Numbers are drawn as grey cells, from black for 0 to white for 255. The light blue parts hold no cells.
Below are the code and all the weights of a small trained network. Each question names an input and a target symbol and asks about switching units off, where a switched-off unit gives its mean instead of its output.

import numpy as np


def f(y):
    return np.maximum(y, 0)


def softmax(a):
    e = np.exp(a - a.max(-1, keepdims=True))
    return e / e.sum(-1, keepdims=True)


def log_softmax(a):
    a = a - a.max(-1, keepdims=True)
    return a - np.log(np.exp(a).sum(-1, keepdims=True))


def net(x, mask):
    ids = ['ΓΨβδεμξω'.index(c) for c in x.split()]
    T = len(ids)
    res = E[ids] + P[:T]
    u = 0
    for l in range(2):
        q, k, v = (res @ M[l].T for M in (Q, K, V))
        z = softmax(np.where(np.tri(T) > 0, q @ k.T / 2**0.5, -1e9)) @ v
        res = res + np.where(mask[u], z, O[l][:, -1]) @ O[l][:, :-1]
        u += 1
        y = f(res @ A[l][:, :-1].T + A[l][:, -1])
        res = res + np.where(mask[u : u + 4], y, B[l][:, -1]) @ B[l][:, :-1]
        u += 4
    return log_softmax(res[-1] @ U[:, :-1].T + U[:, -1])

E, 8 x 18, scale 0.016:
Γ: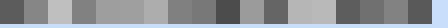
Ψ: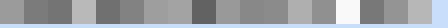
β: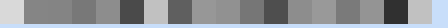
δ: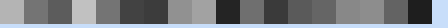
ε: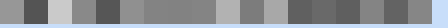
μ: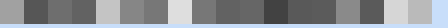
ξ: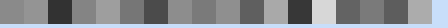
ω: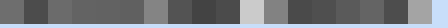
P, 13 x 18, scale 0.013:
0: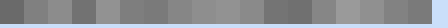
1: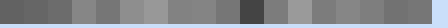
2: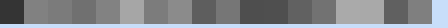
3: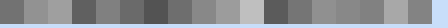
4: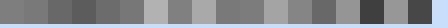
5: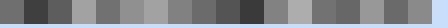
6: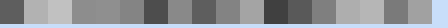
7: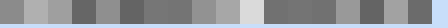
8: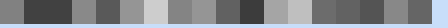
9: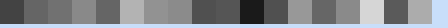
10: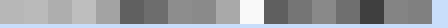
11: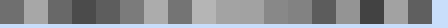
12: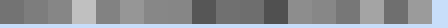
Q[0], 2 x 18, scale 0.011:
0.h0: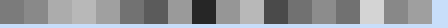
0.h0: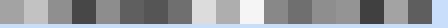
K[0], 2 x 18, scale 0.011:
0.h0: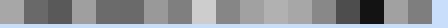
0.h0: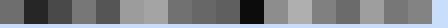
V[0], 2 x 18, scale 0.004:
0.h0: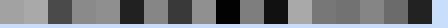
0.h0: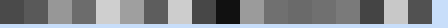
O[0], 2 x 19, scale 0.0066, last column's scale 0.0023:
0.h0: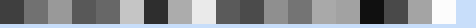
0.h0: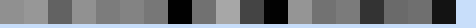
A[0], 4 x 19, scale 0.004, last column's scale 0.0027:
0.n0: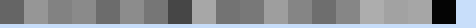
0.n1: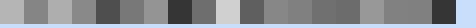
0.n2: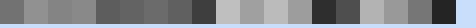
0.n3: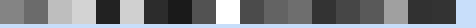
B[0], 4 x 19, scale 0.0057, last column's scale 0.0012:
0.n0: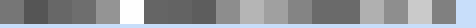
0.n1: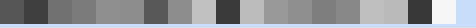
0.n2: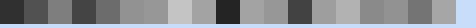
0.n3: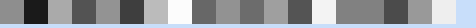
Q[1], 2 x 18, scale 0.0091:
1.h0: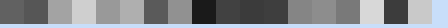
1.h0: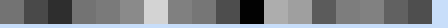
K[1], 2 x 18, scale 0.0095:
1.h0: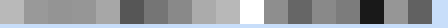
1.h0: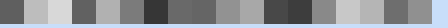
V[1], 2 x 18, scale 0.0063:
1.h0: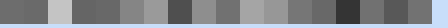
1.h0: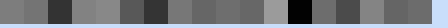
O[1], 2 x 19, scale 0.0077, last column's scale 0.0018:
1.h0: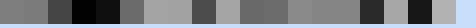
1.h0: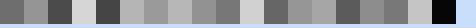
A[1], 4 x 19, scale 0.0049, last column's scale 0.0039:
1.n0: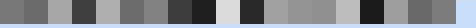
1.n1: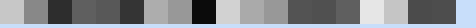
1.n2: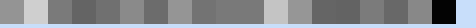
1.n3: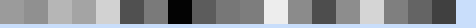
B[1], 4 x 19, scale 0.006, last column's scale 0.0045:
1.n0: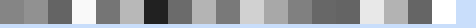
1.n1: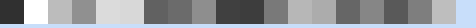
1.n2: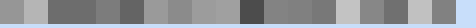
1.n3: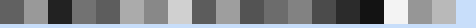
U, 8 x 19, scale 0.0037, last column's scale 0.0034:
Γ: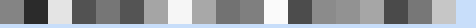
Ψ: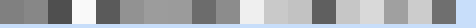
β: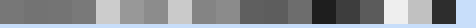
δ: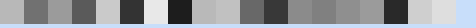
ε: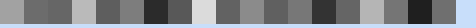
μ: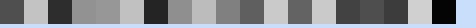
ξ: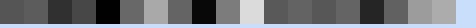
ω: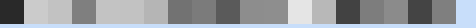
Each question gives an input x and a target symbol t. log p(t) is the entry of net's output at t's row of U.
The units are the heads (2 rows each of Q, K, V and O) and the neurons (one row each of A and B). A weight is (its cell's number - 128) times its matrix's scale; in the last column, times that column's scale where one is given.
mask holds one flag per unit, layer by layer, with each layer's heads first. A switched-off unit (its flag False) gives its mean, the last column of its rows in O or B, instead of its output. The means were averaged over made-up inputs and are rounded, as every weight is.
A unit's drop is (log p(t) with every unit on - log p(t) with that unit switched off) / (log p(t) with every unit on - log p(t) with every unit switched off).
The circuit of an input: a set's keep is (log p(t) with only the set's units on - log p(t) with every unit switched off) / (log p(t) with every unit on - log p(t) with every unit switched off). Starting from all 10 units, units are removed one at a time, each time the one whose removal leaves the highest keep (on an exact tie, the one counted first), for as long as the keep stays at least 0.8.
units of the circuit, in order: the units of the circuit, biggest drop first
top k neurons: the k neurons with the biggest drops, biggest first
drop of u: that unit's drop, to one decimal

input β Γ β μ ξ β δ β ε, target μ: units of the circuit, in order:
[0.h0]
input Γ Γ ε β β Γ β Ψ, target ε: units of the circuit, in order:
[1.n0; 1.h0; 0.h0]
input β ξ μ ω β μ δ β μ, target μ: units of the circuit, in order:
[0.h0; 1.h0]
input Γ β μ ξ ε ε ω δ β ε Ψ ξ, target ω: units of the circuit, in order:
[0.h0; 1.n1]
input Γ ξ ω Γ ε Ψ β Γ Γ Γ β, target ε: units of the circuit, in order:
[1.h0; 1.n0; 0.h0]
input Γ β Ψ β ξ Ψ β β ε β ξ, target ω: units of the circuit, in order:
[1.n1; 0.h0; 1.h0]
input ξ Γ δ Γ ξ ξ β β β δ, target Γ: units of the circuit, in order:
[0.h0; 1.n0]
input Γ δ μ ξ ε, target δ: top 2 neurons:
[0.n3; 1.n0]
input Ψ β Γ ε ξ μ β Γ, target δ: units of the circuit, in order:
[0.h0; 1.h0; 1.n0]
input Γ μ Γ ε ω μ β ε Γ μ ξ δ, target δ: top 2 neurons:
[0.n3; 1.n0]
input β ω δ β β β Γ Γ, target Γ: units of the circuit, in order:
[0.h0; 1.n1]
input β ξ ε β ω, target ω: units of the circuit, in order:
[1.n1; 0.h0]
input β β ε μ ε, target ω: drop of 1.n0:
0.0
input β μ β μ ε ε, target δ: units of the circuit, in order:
[0.h0]
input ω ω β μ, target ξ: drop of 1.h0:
0.8
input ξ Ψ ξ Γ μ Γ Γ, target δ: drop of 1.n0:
0.1
